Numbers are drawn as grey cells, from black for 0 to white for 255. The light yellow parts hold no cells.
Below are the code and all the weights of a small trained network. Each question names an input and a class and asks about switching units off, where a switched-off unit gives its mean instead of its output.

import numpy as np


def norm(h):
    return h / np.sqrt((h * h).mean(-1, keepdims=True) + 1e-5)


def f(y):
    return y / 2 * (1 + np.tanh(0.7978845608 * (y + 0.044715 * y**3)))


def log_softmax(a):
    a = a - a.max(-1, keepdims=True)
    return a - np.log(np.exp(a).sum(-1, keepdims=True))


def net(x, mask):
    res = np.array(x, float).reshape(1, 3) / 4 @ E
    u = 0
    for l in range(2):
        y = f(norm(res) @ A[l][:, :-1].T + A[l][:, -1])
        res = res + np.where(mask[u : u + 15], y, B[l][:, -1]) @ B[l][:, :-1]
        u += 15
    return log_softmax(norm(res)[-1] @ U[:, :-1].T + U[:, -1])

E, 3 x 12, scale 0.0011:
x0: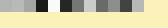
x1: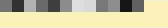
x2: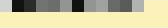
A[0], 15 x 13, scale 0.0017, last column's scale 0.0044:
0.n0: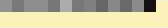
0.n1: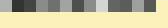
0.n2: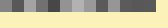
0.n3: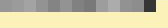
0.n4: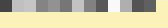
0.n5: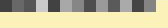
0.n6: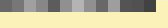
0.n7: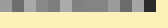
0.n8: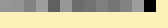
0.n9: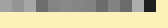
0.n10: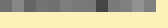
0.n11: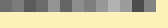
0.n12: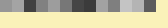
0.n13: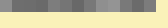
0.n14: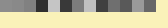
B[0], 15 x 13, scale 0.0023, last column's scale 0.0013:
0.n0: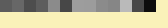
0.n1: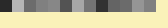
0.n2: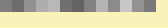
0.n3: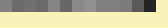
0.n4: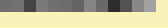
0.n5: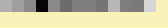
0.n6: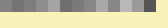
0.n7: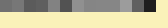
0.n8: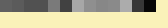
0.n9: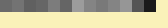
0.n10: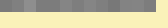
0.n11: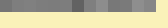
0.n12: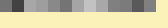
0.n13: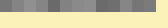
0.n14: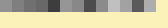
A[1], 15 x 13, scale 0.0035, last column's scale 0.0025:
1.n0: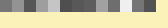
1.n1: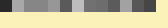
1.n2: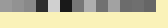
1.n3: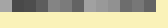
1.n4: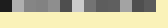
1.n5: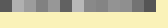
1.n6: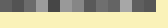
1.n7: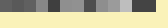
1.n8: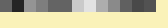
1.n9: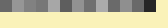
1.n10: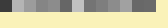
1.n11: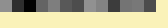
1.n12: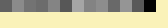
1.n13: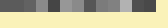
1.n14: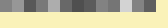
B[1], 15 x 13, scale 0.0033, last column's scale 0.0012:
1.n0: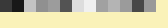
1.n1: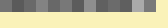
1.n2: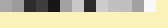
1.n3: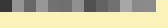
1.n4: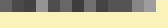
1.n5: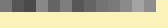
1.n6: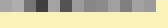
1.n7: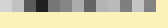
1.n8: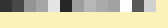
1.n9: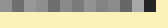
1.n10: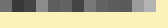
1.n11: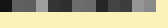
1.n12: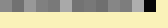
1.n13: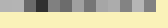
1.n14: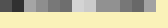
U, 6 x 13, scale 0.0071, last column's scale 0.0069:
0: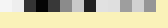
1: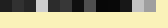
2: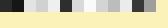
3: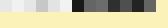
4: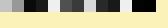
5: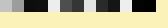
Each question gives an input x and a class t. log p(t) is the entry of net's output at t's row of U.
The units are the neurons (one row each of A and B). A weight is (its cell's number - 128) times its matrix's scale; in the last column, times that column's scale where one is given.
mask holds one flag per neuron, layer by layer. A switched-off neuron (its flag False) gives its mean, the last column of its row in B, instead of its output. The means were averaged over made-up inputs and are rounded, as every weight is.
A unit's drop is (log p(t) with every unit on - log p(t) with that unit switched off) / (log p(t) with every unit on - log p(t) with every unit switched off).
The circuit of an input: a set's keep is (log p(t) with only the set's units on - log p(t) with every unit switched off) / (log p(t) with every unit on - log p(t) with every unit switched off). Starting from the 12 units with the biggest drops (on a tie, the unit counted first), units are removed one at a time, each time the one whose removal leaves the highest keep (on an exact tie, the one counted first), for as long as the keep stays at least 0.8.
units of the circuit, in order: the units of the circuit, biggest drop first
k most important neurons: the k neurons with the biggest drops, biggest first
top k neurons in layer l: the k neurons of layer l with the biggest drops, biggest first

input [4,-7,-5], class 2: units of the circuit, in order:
(1.n0)
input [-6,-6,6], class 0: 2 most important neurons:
(1.n7 0.n4)
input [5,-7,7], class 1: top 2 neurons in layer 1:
(1.n11 1.n8)
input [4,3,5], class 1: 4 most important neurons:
(0.n5 1.n11 1.n7 1.n13)
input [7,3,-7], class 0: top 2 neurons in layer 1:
(1.n2 1.n11)
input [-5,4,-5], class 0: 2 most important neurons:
(1.n7 0.n1)
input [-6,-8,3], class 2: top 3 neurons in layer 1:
(1.n0 1.n14 1.n2)
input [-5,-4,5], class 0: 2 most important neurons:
(0.n4 1.n7)
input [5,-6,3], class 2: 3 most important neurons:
(1.n0 0.n5 1.n14)
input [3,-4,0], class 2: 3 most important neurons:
(0.n5 1.n0 1.n14)
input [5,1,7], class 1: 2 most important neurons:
(1.n11 0.n5)
